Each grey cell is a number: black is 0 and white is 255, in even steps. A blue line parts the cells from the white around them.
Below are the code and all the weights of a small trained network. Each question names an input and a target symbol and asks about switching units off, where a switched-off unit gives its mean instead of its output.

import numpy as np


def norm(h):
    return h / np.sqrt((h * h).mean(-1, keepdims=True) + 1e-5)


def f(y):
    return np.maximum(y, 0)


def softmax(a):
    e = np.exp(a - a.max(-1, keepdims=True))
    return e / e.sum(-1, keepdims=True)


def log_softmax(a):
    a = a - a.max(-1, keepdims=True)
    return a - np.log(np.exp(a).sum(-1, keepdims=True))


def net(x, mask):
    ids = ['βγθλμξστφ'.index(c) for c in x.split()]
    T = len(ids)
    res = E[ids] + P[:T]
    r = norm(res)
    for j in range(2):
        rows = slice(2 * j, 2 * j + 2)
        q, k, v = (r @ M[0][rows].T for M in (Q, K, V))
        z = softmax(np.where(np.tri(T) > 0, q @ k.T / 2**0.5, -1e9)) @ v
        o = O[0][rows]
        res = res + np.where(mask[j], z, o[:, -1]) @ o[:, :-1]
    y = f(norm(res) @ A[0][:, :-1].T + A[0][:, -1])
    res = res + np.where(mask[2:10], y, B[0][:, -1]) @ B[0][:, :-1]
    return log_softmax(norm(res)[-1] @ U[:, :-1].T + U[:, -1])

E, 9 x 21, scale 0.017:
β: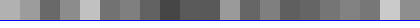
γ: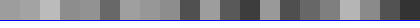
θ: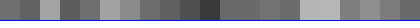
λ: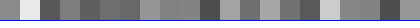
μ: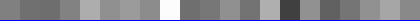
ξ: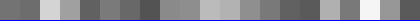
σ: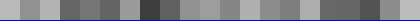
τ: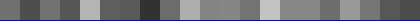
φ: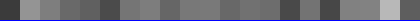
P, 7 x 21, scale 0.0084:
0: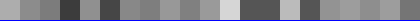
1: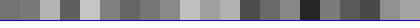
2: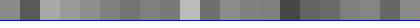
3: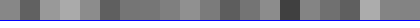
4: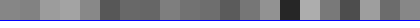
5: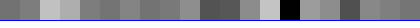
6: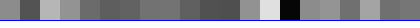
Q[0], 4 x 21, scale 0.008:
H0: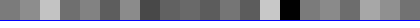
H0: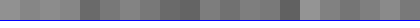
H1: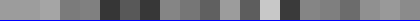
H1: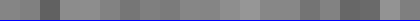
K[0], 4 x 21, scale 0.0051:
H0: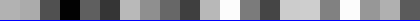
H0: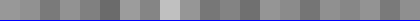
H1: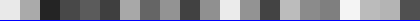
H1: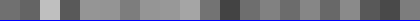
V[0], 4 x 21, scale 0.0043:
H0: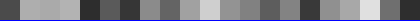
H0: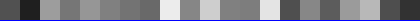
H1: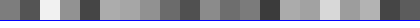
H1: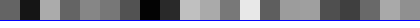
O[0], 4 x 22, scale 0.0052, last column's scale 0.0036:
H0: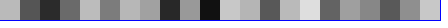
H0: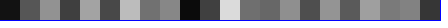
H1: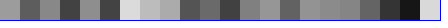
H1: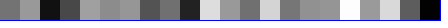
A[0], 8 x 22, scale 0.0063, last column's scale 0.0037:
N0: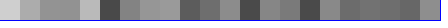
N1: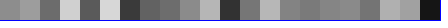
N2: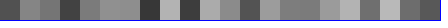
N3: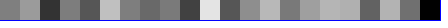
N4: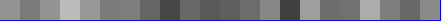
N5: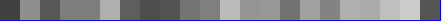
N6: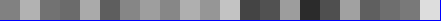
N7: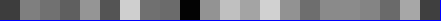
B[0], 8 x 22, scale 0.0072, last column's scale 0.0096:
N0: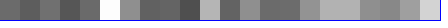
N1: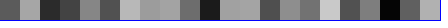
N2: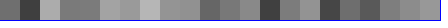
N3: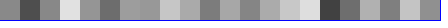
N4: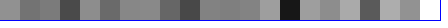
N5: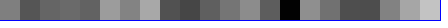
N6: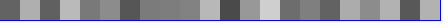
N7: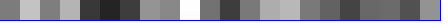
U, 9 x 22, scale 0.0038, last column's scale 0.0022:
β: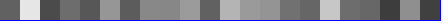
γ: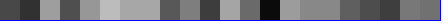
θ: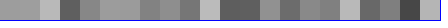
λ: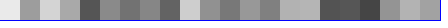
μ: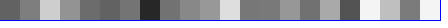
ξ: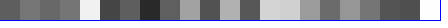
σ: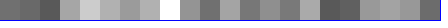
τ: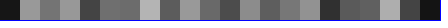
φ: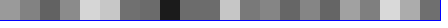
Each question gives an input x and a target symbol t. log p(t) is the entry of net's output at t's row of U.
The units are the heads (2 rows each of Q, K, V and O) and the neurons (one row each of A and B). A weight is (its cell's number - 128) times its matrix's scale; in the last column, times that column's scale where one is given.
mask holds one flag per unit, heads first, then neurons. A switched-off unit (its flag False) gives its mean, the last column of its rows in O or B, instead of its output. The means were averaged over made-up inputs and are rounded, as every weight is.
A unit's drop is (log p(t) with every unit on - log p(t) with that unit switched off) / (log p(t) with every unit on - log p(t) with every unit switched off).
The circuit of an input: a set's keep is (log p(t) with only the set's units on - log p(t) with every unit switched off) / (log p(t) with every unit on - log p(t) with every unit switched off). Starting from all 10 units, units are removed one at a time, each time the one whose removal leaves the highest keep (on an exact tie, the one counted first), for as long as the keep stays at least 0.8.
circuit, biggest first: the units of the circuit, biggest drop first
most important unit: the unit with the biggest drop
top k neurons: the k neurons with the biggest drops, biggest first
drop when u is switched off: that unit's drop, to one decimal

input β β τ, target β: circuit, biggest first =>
[H0 N1 H1]
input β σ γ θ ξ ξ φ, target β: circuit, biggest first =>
[N1 H0 H1]
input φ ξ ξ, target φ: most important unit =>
H1
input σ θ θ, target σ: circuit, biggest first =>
[H1 N3 H0]
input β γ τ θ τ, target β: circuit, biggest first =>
[N1 H0 H1]
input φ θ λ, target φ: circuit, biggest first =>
[H0 H1]
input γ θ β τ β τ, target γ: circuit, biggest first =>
[H1 H0]
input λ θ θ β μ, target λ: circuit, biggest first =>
[H1 H0]
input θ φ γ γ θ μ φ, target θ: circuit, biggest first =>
[H1 H0 N5]
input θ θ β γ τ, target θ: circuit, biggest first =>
[H1 H0]
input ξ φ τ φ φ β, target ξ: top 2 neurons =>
[N7 N5]
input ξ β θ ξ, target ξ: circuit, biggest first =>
[H0 H1 N7]
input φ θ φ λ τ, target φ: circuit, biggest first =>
[H1 N5]
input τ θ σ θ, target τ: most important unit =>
N7
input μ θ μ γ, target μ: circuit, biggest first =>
[H0 H1]
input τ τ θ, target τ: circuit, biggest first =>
[N7 H0 H1]
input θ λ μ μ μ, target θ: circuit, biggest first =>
[H1 H0 N0]
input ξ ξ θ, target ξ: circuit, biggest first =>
[H0 H1 N7 N5]
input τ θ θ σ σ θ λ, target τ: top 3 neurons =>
[N7 N2 N5]
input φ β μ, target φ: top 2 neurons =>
[N1 N5]
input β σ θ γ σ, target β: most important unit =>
N1
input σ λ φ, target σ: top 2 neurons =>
[N3 N1]
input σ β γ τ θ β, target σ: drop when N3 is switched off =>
0.8
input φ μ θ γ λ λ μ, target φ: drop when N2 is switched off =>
0.0
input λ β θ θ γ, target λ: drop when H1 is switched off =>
0.8
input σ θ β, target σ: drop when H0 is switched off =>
0.5
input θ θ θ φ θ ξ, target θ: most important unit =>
H1
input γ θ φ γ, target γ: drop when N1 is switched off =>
-0.1
